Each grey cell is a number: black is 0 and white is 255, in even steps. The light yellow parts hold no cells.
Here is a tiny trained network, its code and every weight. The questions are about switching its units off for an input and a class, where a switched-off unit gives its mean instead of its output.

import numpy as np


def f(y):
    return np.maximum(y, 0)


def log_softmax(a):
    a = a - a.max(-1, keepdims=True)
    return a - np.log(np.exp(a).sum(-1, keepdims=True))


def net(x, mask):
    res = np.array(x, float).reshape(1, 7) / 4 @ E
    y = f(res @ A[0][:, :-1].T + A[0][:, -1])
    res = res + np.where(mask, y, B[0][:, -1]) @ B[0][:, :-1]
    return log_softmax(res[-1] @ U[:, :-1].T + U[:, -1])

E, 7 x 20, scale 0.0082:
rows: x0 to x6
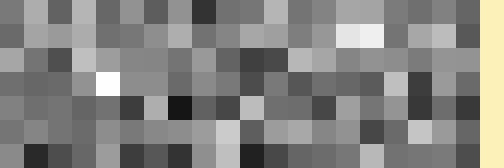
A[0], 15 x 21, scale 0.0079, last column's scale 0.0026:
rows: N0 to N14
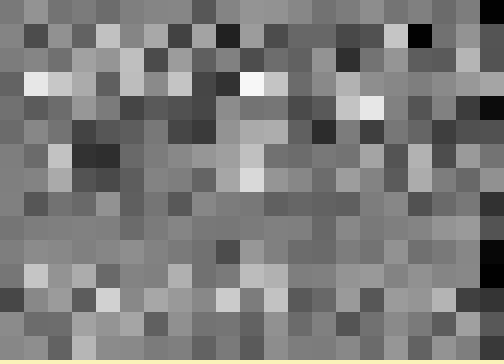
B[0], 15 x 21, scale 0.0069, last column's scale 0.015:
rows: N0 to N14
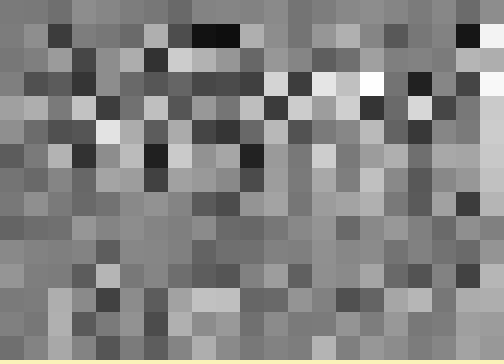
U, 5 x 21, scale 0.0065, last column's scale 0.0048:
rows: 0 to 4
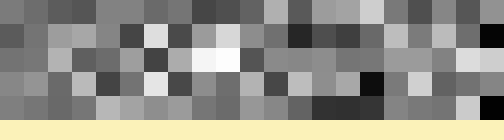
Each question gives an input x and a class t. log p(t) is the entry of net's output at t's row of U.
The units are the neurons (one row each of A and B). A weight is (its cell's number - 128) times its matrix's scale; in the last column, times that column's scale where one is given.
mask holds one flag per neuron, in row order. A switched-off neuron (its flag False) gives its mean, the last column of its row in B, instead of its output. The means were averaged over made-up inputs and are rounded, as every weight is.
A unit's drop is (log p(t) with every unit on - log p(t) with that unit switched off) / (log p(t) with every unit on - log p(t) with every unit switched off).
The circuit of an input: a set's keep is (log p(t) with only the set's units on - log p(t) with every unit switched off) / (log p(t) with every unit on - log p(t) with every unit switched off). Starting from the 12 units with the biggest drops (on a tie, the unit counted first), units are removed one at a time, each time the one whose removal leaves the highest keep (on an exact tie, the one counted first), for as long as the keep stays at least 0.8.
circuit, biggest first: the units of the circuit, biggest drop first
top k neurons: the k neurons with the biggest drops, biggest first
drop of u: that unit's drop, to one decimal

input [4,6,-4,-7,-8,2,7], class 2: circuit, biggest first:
(N1; N6)
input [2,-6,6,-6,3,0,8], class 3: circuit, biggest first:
(N3; N4)
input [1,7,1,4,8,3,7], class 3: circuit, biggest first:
(N4)
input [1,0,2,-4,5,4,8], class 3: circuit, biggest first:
(N4; N3)
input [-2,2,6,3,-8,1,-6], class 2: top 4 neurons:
(N1; N5; N2; N8)
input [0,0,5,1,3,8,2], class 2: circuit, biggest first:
(N1; N3)
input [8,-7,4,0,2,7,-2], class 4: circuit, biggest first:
(N3; N1)
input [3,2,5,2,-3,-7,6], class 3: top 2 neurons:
(N4; N3)
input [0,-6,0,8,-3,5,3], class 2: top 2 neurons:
(N3; N12)
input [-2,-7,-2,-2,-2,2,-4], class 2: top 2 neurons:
(N3; N1)
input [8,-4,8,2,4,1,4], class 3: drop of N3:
0.3
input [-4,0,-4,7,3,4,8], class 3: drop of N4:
0.4
